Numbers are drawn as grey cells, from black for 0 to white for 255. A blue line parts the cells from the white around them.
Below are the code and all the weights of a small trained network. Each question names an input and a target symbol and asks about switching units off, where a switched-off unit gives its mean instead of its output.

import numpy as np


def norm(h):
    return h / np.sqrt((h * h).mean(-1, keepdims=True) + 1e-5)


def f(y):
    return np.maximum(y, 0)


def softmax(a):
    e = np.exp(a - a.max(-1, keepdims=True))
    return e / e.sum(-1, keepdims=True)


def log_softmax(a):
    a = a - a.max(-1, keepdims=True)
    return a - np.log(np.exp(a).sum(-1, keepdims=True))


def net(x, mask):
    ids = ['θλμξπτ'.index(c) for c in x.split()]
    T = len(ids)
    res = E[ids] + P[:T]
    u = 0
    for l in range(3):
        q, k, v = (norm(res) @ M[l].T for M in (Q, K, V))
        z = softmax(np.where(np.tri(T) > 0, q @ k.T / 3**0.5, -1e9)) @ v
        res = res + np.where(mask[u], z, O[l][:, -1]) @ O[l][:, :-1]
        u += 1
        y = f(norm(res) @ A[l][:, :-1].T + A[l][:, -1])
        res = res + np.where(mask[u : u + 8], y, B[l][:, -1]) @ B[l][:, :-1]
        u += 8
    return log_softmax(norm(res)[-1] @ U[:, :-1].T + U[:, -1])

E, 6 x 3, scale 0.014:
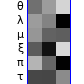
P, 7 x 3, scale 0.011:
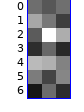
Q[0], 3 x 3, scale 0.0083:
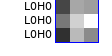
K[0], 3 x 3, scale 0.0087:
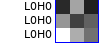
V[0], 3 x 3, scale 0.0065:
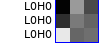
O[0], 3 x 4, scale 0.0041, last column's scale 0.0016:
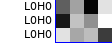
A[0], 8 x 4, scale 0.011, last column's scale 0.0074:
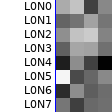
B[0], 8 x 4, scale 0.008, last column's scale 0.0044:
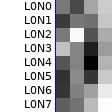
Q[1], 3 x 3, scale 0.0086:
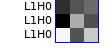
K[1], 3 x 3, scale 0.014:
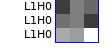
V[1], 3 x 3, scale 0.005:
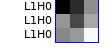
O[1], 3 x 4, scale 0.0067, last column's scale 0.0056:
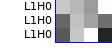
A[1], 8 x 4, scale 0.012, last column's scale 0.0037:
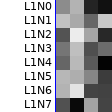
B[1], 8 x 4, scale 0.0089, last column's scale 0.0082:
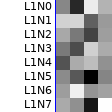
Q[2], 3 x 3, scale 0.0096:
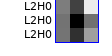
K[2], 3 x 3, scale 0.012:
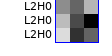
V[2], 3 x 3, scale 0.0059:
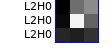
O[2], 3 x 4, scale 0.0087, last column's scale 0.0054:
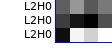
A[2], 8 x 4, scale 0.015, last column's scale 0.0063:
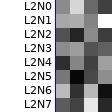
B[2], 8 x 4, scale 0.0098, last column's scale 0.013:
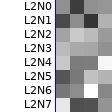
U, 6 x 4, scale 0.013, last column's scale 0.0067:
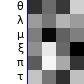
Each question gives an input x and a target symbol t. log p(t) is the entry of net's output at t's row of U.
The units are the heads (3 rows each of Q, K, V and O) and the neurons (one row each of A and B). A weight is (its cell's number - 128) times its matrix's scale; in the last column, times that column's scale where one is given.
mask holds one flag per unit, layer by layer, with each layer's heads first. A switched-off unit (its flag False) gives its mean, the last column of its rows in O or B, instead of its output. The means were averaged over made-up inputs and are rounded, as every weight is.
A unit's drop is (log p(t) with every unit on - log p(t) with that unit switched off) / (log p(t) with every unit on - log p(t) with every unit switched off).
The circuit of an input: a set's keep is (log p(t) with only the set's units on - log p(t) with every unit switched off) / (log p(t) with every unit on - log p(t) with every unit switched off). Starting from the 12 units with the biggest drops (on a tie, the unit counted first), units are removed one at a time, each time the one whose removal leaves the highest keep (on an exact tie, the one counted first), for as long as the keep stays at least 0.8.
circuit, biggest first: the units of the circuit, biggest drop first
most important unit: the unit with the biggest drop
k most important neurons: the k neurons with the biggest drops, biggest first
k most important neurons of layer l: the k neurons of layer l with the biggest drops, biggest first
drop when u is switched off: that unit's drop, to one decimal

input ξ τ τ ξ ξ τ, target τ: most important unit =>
L1N7
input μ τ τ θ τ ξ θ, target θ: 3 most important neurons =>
L0N6; L2N2; L2N3
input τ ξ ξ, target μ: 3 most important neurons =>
L1N7; L1N2; L2N5
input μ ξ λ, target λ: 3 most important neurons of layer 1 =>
L1N0; L1N3; L1N7
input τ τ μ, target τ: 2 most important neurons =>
L1N6; L0N2
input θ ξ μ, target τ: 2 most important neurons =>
L1N6; L1N2
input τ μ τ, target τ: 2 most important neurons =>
L1N6; L0N2
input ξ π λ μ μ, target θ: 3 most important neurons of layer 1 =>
L1N0; L1N1; L1N7
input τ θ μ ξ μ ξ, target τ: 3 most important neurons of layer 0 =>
L0N5; L0N0; L0N6
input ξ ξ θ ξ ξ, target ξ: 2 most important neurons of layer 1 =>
L1N6; L1N1
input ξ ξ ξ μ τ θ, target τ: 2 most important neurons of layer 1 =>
L1N6; L1N1
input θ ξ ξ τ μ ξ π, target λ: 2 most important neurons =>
L1N0; L1N7
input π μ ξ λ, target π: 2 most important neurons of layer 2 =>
L2N2; L2N7
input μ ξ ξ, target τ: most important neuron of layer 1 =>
L1N2
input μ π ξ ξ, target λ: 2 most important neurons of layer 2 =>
L2N1; L2N4
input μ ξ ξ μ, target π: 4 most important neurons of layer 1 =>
L1N7; L1N0; L1N1; L1N6
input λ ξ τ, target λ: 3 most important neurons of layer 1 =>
L1N0; L1N3; L1N7
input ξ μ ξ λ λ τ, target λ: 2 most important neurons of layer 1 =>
L1N1; L1N6
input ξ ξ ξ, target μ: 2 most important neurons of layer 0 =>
L0N2; L0N3
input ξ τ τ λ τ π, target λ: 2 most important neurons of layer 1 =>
L1N7; L1N0
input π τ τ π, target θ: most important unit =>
L0H0
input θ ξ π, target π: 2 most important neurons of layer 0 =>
L0N0; L0N2
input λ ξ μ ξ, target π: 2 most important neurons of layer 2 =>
L2N2; L2N1
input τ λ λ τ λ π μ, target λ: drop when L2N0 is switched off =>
-0.1
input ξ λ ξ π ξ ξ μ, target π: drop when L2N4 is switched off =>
0.2
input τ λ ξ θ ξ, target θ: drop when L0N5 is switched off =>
0.8
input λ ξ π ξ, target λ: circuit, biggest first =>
L2N2
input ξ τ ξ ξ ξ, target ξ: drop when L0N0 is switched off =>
0.1
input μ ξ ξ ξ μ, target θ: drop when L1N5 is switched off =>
-0.1
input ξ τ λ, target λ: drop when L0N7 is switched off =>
0.0
